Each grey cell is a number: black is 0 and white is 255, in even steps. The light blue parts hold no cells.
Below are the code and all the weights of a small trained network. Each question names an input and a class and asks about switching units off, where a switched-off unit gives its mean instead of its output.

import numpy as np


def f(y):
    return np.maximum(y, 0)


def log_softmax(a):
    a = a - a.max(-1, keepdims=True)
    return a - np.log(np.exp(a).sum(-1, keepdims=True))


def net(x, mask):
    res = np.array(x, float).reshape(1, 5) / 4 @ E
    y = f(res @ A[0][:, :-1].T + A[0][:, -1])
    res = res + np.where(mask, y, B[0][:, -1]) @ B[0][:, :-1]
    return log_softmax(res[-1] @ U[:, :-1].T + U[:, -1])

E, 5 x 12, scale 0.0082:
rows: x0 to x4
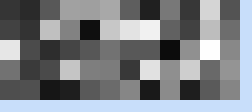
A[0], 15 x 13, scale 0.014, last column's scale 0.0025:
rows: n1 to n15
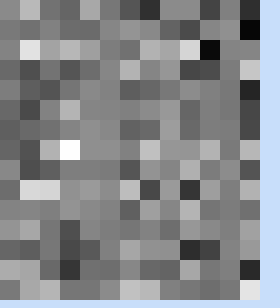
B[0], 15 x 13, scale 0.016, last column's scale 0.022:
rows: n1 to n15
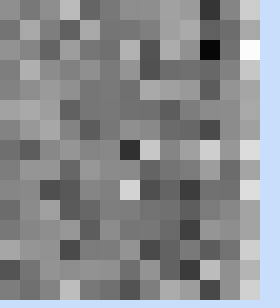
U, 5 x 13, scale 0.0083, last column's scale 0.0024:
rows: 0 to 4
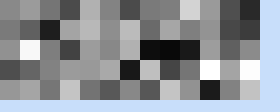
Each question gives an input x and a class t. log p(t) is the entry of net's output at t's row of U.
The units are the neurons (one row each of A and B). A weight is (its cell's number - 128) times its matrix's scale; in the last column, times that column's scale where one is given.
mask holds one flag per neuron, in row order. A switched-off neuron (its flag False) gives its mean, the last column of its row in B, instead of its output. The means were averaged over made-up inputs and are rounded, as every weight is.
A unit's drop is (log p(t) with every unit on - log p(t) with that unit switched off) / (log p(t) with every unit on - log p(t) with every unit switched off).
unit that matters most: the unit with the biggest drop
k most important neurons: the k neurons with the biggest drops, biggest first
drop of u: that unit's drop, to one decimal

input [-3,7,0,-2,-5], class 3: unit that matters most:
n8
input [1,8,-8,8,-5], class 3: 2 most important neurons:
(n8; n1)
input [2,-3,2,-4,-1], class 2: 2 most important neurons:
(n3; n15)
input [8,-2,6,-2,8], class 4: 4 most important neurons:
(n5; n10; n1; n6)
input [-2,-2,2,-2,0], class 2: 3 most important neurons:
(n8; n3; n15)
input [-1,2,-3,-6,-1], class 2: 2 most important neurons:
(n10; n1)
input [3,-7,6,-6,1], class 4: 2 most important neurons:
(n1; n8)
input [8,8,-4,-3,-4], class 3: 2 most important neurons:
(n8; n3)
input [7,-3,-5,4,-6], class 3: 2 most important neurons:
(n8; n1)
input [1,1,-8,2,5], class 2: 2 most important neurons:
(n13; n4)
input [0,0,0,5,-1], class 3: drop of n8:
0.1
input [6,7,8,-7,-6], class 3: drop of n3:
0.5
